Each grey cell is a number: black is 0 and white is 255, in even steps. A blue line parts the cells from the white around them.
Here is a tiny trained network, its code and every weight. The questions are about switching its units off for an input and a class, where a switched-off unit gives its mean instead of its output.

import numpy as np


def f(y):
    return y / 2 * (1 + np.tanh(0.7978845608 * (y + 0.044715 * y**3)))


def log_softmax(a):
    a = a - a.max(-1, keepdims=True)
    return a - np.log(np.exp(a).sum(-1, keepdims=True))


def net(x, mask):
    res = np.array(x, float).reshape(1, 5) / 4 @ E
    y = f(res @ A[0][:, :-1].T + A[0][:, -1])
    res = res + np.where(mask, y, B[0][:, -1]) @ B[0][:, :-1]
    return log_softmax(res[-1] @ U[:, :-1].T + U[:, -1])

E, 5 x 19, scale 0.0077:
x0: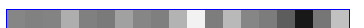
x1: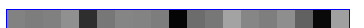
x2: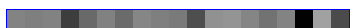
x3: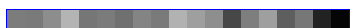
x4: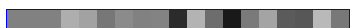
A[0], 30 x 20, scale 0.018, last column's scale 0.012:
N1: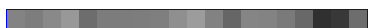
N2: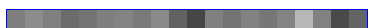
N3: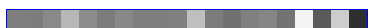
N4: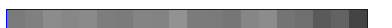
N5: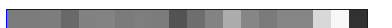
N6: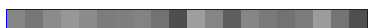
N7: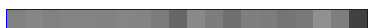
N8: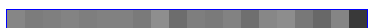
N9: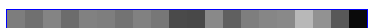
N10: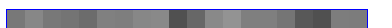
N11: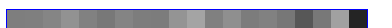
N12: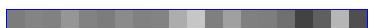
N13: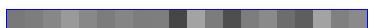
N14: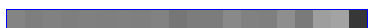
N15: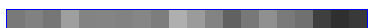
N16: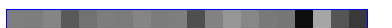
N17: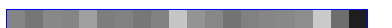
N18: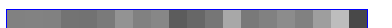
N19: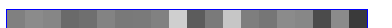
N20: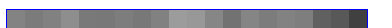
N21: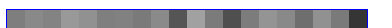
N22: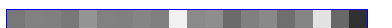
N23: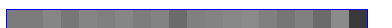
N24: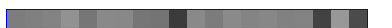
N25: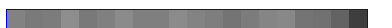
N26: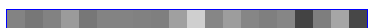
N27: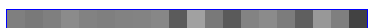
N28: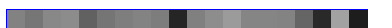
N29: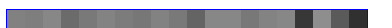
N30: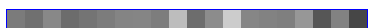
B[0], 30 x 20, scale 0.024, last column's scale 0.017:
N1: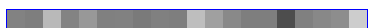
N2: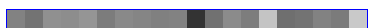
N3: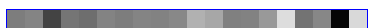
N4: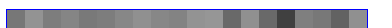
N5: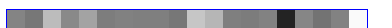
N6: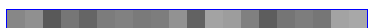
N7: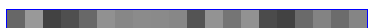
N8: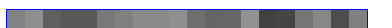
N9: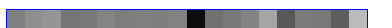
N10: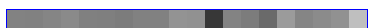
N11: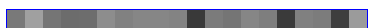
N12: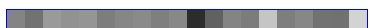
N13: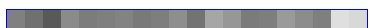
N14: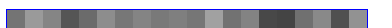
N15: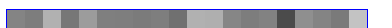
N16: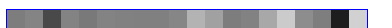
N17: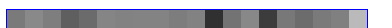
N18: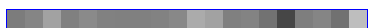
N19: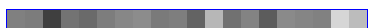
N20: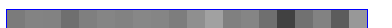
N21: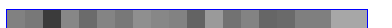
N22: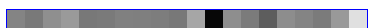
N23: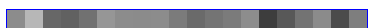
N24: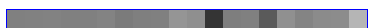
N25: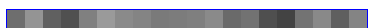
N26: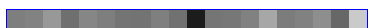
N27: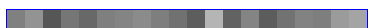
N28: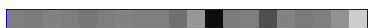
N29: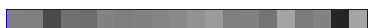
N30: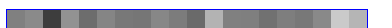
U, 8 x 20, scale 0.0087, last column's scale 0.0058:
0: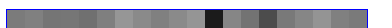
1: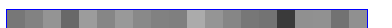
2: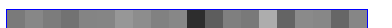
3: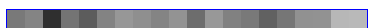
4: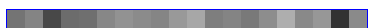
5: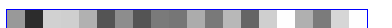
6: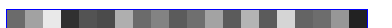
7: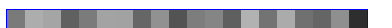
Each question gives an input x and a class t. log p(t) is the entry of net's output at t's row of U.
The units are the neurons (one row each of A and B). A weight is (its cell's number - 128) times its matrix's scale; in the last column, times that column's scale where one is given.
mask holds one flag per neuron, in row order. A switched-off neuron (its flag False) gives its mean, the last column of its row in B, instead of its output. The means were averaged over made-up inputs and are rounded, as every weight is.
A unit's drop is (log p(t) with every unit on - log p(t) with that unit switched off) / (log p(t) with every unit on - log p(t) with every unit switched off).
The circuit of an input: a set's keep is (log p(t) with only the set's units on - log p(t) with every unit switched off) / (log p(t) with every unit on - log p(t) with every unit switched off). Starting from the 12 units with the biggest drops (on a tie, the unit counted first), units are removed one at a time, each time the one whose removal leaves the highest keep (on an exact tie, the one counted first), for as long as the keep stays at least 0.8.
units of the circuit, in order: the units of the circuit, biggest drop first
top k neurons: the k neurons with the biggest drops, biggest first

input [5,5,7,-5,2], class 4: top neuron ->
[N16]
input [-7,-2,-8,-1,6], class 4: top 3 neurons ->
[N3, N12, N26]
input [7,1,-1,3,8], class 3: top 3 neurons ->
[N13, N21, N27]
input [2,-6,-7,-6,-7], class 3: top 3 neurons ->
[N19, N30, N16]
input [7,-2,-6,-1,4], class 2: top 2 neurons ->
[N12, N26]
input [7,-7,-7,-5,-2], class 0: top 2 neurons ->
[N22, N17]
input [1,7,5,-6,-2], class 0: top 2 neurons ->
[N28, N10]
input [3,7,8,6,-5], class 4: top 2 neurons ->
[N16, N29]
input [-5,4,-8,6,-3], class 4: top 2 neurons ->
[N3, N5]
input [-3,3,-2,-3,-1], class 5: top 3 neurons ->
[N17, N11, N14]
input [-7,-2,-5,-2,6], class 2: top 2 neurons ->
[N9, N2]
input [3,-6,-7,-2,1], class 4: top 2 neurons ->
[N3, N28]
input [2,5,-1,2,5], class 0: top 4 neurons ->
[N28, N24, N19, N30]
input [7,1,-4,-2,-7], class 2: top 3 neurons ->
[N12, N26, N13]
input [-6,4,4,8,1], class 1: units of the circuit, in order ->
[N1]
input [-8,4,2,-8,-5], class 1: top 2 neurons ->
[N5, N18]
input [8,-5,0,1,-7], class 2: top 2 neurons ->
[N12, N26]
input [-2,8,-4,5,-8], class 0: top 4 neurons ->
[N28, N24, N10, N13]
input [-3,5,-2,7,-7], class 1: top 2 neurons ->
[N1, N15]
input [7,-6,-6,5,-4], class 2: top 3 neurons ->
[N12, N26, N28]
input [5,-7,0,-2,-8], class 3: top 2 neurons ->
[N19, N30]
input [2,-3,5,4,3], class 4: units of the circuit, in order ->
[N16]
